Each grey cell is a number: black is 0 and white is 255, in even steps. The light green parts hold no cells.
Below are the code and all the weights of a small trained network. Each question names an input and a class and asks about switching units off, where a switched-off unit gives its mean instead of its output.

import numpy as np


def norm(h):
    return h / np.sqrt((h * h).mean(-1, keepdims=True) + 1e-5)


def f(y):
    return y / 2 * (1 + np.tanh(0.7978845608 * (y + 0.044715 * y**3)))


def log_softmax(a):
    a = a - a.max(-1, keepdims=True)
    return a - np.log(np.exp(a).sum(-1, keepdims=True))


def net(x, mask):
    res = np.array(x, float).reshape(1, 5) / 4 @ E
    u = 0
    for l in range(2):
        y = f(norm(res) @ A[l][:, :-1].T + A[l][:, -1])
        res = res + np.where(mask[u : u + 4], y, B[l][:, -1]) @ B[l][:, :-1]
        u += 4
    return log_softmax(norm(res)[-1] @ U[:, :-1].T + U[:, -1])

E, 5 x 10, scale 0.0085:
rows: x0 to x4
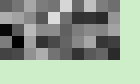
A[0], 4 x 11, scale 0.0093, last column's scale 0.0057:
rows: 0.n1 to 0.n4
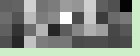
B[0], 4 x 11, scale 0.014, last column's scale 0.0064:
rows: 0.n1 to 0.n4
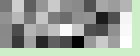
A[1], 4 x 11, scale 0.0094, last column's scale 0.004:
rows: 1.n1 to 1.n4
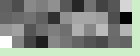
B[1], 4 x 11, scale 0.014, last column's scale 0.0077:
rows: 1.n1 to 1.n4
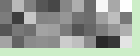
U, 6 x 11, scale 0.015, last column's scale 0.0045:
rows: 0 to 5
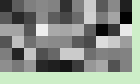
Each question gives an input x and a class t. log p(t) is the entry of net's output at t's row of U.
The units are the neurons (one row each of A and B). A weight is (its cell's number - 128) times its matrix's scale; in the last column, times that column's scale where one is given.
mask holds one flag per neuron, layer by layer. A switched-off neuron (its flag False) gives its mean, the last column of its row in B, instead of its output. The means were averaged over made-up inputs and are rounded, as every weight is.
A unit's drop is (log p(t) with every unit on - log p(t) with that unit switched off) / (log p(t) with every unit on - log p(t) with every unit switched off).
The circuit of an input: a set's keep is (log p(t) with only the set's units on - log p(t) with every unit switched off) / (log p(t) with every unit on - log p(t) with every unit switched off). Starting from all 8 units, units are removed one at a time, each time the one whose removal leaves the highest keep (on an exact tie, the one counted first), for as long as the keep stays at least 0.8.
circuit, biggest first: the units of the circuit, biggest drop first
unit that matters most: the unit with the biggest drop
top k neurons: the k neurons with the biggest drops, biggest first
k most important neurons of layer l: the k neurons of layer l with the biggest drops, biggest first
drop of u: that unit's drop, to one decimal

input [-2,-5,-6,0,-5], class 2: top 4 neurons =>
(0.n4 1.n1 1.n3 1.n4)
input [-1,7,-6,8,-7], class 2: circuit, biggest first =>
(0.n4)
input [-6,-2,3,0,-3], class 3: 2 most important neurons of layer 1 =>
(1.n4 1.n3)
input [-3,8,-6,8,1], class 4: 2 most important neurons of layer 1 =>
(1.n4 1.n1)
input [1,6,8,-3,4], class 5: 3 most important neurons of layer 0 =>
(0.n4 0.n3 0.n1)
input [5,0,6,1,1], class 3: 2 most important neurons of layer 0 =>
(0.n4 0.n1)
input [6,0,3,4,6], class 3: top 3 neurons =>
(0.n4 0.n1 1.n1)
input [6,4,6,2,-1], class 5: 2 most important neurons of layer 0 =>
(0.n4 0.n3)
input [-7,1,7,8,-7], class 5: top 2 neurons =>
(0.n3 1.n4)
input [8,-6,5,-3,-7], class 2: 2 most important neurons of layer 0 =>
(0.n4 0.n2)
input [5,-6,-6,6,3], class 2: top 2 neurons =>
(0.n2 0.n1)
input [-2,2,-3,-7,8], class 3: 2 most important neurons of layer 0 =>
(0.n3 0.n2)
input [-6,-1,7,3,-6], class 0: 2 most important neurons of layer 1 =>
(1.n1 1.n4)
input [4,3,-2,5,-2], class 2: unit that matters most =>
0.n2
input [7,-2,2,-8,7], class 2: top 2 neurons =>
(0.n4 0.n2)
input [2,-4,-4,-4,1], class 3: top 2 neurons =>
(0.n2 1.n4)
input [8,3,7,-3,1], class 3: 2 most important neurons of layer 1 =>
(1.n1 1.n4)
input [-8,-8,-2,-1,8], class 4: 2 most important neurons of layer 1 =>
(1.n4 1.n3)
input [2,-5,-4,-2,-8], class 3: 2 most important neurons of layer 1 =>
(1.n4 1.n3)
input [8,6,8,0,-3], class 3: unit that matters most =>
1.n1
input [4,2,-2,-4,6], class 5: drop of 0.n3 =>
0.3
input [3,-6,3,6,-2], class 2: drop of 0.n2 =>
0.2
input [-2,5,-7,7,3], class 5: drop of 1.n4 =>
-0.1
